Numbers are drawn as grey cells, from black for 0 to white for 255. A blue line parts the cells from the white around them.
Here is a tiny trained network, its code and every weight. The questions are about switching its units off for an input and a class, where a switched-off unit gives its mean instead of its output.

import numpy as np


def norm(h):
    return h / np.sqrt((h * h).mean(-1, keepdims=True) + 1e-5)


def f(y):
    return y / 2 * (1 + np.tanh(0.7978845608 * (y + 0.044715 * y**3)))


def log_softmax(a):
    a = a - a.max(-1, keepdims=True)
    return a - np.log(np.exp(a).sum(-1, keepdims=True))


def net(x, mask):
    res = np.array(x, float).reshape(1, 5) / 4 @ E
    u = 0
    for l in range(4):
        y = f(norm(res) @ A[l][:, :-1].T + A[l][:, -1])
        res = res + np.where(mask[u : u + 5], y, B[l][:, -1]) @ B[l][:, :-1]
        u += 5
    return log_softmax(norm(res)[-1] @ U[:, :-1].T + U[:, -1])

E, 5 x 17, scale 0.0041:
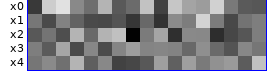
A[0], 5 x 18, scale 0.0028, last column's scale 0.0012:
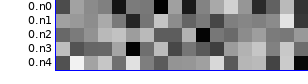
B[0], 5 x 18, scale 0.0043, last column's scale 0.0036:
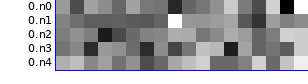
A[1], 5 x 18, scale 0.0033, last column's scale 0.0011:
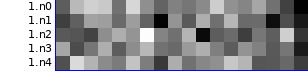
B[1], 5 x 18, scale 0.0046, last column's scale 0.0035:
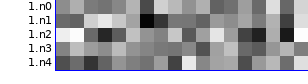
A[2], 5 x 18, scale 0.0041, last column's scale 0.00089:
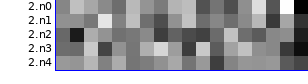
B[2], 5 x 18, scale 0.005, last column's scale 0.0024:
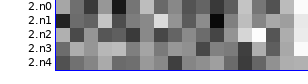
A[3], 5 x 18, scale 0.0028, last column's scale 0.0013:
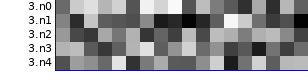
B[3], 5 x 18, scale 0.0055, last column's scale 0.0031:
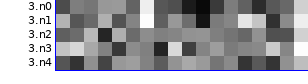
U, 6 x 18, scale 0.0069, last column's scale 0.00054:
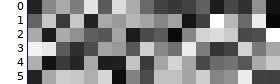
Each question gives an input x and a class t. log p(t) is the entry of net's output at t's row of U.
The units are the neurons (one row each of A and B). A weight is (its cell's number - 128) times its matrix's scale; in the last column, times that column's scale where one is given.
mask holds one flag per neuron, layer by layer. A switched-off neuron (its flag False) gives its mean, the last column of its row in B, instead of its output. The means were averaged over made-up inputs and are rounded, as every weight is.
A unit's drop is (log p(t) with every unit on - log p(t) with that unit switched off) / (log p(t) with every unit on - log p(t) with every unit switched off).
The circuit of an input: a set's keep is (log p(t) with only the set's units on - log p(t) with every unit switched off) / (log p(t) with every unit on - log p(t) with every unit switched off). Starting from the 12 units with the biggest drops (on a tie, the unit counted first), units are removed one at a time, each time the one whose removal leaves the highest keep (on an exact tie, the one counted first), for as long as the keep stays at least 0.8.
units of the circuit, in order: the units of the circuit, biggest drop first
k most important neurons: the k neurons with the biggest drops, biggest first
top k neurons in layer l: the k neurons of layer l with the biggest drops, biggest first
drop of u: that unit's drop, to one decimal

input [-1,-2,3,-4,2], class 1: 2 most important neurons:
0.n4, 2.n1
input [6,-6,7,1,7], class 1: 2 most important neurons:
0.n4, 2.n0
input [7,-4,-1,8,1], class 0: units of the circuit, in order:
3.n0, 2.n3
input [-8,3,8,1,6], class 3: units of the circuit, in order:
1.n2
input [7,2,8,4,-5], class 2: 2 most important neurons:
0.n0, 2.n2
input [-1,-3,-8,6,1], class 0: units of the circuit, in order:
2.n3, 3.n0
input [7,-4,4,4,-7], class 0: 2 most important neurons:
2.n3, 3.n0
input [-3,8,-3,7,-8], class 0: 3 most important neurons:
2.n3, 0.n0, 1.n1
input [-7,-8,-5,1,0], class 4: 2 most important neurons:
0.n3, 1.n2
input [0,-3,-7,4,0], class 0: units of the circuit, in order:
2.n3, 3.n0
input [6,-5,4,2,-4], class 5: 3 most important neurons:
1.n4, 1.n0, 3.n1
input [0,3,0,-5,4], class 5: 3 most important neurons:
0.n4, 1.n0, 0.n0
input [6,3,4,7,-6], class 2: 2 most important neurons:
3.n1, 2.n2
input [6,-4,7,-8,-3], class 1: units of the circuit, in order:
2.n1
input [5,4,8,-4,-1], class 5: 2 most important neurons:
1.n0, 1.n4
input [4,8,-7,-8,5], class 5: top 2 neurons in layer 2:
2.n0, 2.n2
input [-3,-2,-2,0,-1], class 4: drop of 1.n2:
0.6
